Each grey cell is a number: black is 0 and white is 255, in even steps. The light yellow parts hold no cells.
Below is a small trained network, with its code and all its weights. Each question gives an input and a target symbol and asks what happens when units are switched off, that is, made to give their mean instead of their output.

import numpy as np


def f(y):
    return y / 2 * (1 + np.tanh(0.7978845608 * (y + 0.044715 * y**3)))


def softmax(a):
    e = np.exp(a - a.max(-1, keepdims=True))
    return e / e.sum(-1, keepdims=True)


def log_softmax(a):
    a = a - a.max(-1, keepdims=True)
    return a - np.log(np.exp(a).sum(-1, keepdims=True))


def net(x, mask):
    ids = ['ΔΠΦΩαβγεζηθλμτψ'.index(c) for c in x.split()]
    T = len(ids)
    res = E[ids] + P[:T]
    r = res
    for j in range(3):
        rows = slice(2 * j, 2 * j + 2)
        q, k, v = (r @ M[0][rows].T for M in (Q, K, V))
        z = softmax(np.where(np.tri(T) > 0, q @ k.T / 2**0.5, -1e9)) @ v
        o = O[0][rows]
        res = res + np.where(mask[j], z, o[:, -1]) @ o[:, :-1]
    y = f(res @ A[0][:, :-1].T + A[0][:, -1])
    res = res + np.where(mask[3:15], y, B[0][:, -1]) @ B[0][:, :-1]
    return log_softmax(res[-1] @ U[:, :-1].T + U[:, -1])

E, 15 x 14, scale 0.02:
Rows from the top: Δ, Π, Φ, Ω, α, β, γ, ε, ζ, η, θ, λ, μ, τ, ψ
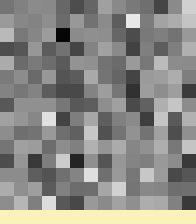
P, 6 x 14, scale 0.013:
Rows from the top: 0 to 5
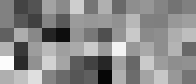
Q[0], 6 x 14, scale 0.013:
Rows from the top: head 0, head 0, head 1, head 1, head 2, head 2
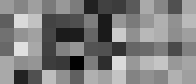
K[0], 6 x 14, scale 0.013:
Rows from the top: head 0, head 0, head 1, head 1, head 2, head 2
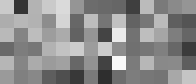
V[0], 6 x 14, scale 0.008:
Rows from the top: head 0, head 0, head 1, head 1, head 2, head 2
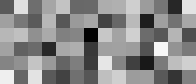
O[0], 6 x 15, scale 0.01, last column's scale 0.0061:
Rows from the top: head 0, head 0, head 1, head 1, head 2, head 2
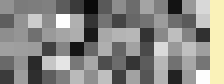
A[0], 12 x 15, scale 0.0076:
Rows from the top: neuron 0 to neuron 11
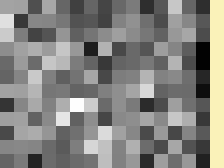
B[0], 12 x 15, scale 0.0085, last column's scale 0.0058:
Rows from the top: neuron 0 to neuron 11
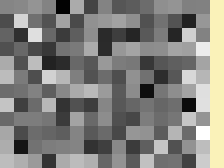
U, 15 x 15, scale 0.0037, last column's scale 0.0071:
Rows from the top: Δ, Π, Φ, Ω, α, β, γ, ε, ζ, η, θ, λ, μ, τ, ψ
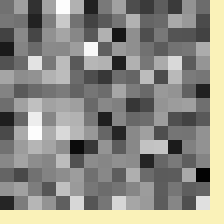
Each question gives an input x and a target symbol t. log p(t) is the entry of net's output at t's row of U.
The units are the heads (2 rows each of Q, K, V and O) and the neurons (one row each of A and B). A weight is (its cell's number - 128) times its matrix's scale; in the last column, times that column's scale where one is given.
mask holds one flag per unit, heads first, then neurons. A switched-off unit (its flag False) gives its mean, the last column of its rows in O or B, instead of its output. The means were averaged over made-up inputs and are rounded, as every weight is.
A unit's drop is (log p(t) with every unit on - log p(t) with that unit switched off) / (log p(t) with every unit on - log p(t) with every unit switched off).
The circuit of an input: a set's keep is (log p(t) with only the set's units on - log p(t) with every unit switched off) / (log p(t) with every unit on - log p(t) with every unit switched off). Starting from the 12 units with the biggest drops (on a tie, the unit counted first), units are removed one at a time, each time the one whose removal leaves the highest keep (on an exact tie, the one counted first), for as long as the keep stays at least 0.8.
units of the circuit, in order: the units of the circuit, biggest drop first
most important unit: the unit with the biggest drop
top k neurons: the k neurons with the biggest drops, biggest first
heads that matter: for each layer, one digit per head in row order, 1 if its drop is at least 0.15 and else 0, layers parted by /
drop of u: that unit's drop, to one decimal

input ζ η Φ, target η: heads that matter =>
111
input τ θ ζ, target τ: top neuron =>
[neuron 11]
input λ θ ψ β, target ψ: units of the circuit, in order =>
[head 1; head 2]
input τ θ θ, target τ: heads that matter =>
011
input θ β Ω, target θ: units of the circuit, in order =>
[head 0; head 1]
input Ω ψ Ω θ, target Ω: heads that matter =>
111
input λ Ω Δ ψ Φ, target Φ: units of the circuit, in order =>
[head 0; head 2; neuron 7]
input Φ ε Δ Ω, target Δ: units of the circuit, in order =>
[head 2; head 1]
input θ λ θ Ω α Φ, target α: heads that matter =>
110
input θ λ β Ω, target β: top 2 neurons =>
[neuron 5; neuron 7]
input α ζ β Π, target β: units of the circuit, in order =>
[head 2; head 1; neuron 5]
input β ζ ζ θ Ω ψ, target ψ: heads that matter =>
010
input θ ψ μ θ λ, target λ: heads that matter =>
001
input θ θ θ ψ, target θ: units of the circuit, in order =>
[head 0]
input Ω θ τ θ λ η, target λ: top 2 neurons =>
[neuron 1; neuron 6]
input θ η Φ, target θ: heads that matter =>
110
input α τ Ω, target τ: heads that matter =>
011
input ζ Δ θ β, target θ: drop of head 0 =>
0.5
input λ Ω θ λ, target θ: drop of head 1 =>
0.2
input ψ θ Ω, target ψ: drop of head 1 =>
0.7
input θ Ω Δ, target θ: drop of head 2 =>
0.1
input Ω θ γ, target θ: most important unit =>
head 0
